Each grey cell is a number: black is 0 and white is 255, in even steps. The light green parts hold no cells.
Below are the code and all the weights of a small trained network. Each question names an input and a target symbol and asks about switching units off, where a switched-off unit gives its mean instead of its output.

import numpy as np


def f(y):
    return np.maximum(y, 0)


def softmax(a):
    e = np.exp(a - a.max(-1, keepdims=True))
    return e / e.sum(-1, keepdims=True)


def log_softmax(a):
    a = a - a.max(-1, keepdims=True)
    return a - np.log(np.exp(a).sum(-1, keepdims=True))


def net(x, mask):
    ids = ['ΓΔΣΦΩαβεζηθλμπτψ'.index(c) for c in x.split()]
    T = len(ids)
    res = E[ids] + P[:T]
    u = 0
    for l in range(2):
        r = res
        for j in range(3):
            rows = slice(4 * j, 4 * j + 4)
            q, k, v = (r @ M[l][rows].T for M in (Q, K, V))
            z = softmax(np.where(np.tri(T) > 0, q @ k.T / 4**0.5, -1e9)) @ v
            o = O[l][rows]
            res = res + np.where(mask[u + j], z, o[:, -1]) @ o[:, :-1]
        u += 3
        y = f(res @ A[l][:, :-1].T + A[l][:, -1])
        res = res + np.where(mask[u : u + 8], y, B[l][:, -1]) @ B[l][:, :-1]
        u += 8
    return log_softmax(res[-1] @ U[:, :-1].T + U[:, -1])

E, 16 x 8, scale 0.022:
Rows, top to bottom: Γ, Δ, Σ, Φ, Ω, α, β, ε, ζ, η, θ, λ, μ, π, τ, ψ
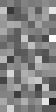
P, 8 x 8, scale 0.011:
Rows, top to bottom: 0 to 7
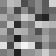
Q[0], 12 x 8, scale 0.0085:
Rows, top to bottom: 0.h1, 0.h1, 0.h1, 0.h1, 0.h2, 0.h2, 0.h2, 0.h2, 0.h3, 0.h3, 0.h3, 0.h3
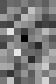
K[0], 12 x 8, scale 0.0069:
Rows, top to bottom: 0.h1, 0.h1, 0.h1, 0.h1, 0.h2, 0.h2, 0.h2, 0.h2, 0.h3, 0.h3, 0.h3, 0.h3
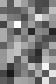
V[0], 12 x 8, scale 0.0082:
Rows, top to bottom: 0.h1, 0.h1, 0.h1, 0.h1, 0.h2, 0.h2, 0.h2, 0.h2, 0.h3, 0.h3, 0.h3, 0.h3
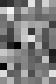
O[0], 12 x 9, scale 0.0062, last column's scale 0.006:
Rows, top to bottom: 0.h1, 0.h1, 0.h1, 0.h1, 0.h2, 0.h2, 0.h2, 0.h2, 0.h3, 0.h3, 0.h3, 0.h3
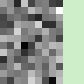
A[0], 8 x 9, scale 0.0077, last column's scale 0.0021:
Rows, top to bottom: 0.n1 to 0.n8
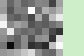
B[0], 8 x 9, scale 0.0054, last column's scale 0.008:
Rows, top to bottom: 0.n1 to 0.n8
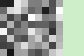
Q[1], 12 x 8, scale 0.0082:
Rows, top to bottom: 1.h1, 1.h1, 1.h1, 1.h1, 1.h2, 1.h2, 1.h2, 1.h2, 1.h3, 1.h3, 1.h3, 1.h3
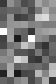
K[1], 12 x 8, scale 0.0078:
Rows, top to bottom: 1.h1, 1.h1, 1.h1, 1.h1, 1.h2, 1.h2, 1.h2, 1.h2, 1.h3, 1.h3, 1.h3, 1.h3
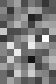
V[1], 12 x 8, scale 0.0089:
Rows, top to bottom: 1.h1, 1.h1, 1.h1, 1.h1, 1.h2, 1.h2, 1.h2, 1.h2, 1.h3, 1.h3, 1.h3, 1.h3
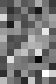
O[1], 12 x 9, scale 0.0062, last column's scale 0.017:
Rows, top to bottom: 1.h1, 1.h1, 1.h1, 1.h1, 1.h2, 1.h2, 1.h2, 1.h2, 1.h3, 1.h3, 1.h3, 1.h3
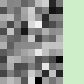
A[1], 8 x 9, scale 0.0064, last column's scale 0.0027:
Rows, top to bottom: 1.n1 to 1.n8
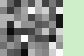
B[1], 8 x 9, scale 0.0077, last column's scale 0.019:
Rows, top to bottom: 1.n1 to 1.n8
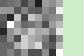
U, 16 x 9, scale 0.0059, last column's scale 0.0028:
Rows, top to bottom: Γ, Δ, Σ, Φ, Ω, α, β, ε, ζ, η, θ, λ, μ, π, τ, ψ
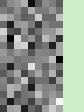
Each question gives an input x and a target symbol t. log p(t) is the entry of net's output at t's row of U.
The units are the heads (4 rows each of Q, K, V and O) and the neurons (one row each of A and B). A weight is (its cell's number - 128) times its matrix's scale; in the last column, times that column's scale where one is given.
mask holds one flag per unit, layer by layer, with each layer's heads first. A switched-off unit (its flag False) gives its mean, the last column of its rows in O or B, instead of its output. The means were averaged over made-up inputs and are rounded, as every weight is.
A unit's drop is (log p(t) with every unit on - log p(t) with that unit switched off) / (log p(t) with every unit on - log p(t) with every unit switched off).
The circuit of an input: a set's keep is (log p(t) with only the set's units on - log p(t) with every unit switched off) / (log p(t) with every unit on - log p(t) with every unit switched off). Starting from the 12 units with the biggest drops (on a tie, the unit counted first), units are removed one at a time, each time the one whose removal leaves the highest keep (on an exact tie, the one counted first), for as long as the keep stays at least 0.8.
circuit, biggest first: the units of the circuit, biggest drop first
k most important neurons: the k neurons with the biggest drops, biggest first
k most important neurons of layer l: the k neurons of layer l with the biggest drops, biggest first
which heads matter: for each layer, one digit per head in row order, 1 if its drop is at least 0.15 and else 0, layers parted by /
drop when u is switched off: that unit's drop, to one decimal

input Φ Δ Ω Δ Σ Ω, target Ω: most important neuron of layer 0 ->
(0.n3)
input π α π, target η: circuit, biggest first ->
(1.h3 1.h1)
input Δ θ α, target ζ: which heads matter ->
101 / 100
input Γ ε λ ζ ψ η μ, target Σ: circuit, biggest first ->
(1.h1 0.n3 0.h2 0.n2)
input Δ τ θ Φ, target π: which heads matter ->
101 / 011
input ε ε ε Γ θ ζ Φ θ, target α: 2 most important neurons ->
(0.n3 1.n3)
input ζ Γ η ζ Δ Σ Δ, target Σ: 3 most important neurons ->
(0.n2 1.n4 0.n3)
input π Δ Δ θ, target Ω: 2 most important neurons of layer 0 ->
(0.n3 0.n7)
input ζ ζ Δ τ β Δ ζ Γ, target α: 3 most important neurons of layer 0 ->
(0.n2 0.n3 0.n1)
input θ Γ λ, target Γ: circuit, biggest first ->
(1.h1 0.h2)
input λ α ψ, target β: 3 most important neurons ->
(0.n7 0.n3 0.n4)
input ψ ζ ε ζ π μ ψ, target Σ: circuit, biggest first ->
(1.h1 0.n3 0.h2)
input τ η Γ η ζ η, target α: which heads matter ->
000 / 001
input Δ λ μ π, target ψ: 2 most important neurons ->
(0.n5 0.n4)
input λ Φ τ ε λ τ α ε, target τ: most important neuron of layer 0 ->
(0.n7)
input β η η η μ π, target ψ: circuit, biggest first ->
(1.h3 1.h2)
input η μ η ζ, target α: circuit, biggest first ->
(1.h3 0.n3 0.h2)
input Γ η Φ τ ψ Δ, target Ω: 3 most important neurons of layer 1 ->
(1.n2 1.n8 1.n3)
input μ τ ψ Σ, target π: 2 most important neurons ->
(0.n1 1.n5)
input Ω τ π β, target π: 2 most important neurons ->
(0.n1 1.n5)
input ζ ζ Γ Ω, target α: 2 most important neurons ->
(0.n3 1.n5)
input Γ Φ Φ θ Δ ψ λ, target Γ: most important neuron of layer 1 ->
(1.n4)
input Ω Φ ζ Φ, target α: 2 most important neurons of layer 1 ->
(1.n3 1.n4)
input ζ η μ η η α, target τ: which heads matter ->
011 / 001
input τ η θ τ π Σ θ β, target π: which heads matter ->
101 / 011
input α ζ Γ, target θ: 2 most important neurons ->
(1.n4 0.n1)
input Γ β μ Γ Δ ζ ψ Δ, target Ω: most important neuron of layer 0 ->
(0.n3)
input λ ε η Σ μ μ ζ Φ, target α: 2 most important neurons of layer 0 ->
(0.n3 0.n7)
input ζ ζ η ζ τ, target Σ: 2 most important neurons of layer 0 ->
(0.n2 0.n3)
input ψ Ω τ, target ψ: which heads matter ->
100 / 001
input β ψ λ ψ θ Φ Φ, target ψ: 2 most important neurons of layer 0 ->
(0.n5 0.n8)
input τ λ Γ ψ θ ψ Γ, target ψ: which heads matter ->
000 / 001
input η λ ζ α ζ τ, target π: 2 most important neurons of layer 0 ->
(0.n6 0.n1)
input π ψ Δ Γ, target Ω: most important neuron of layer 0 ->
(0.n7)
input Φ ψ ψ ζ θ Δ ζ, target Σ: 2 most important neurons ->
(0.n3 1.n4)
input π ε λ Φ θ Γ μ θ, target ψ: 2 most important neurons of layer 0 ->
(0.n2 0.n3)
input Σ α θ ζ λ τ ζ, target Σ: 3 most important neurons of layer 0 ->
(0.n3 0.n2 0.n7)
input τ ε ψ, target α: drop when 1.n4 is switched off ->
0.2
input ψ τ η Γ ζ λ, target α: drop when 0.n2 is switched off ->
0.0
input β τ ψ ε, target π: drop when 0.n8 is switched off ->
0.1
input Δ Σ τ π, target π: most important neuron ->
(1.n5)
